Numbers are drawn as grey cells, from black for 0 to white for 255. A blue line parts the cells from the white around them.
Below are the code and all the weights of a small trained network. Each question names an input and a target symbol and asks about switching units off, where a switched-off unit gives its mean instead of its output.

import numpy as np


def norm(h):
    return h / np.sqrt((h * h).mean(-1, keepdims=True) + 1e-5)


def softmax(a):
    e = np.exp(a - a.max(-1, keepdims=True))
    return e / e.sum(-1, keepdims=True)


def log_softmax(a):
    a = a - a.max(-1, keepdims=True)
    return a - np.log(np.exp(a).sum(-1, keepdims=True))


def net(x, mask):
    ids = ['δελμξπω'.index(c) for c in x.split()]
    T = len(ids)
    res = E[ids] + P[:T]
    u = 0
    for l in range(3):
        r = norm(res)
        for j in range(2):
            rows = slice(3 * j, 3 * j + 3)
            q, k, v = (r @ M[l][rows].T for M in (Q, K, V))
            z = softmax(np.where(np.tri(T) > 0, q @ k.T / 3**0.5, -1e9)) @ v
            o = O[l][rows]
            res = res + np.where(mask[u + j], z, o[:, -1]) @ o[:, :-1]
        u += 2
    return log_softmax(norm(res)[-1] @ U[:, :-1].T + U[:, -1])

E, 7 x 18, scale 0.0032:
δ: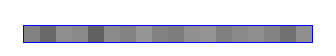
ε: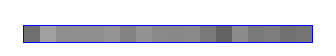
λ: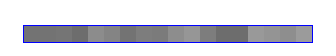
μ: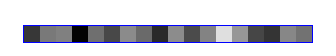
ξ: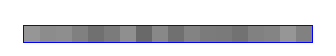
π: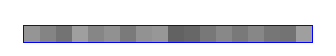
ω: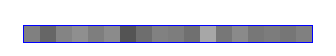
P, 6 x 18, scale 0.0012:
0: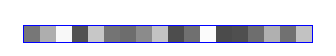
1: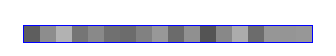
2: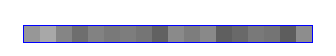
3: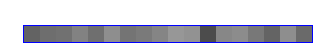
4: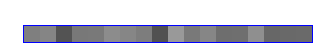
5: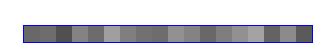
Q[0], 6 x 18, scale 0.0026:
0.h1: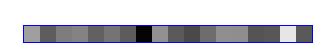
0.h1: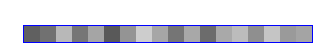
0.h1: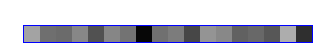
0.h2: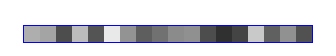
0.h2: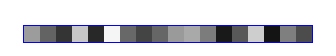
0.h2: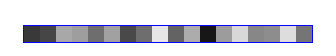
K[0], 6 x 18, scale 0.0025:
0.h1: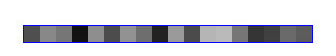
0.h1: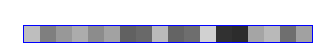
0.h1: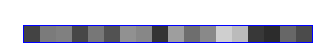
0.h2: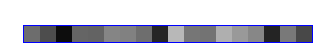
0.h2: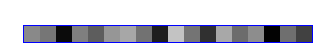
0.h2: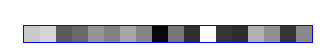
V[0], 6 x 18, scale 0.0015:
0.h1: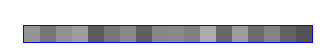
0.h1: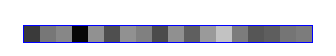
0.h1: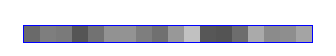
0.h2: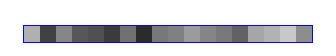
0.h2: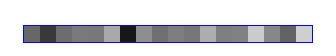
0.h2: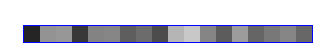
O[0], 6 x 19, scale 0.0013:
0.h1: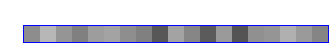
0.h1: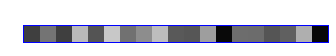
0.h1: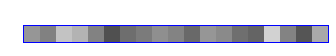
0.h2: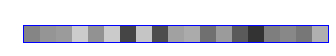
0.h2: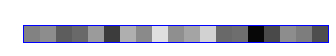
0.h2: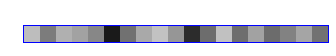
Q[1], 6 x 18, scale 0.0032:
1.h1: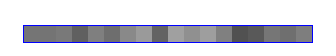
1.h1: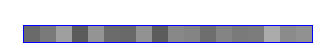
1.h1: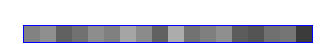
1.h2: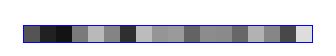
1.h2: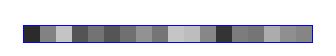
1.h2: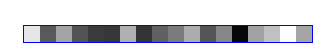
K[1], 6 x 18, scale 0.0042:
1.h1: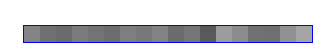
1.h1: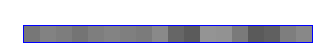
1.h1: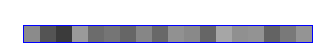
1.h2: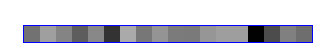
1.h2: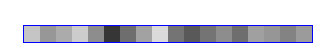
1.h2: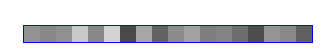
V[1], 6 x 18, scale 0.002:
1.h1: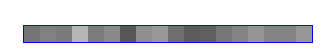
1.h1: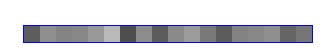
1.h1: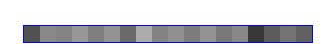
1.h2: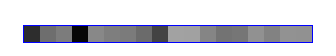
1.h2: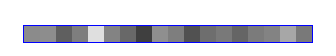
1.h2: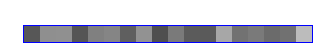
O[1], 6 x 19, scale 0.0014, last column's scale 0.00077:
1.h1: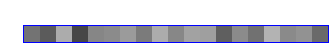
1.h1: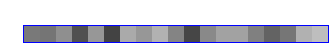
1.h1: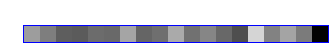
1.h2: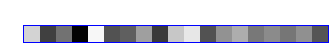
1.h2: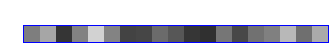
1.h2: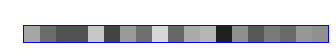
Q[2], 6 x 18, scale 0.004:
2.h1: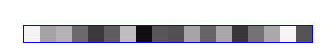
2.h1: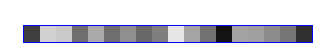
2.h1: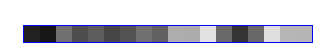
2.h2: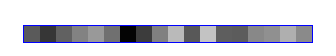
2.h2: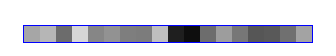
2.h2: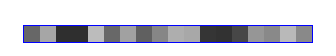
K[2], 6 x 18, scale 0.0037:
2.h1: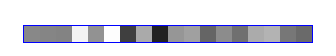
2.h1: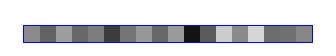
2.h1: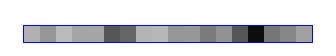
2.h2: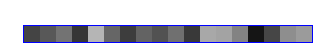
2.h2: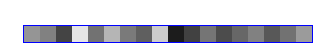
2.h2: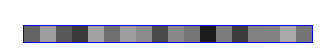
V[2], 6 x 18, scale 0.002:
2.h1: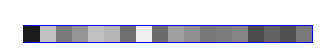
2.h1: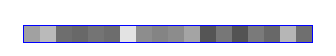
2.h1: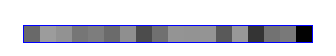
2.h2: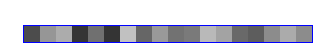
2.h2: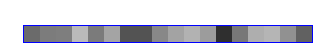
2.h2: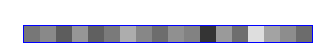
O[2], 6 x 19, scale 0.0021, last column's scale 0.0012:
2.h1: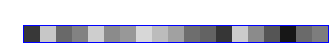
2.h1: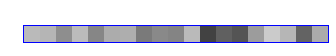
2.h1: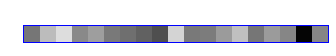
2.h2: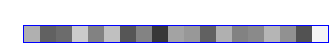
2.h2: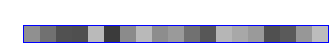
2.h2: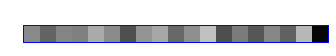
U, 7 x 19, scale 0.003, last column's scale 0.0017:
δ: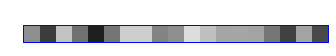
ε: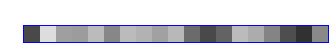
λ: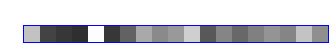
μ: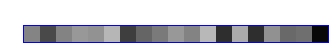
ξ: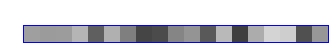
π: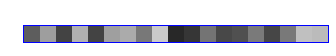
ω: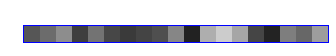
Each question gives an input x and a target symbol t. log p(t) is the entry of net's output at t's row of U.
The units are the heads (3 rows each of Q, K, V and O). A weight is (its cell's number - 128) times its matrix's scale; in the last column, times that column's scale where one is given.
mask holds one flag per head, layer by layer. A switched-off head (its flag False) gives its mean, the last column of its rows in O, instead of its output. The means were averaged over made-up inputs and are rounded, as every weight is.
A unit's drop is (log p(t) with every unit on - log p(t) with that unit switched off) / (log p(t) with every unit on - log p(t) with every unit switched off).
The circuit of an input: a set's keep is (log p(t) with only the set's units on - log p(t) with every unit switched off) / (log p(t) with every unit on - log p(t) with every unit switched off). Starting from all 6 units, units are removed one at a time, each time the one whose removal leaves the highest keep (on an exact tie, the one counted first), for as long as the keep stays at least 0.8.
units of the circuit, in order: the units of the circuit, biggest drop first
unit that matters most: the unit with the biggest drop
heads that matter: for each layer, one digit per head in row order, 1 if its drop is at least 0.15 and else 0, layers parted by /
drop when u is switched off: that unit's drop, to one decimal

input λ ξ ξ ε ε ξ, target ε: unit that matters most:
2.h1
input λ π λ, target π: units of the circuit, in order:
[1.h2; 2.h1]
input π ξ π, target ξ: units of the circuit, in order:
[0.h2; 2.h1]
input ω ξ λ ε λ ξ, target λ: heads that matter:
00 / 01 / 00
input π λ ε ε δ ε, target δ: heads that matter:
01 / 01 / 11
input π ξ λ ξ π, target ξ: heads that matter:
01 / 01 / 10
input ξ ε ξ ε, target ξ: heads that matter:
01 / 00 / 10
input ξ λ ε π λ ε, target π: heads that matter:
01 / 00 / 10
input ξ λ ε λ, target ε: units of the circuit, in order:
[2.h1; 0.h2]
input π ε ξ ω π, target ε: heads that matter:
11 / 01 / 10
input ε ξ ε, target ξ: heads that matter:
00 / 00 / 10
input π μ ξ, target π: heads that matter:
10 / 00 / 00
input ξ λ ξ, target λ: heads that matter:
00 / 01 / 10
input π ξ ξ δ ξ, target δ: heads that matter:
00 / 01 / 00
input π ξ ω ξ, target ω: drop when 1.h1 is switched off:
0.0
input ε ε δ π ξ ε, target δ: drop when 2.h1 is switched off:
0.6
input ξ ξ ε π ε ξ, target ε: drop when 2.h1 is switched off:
1.0
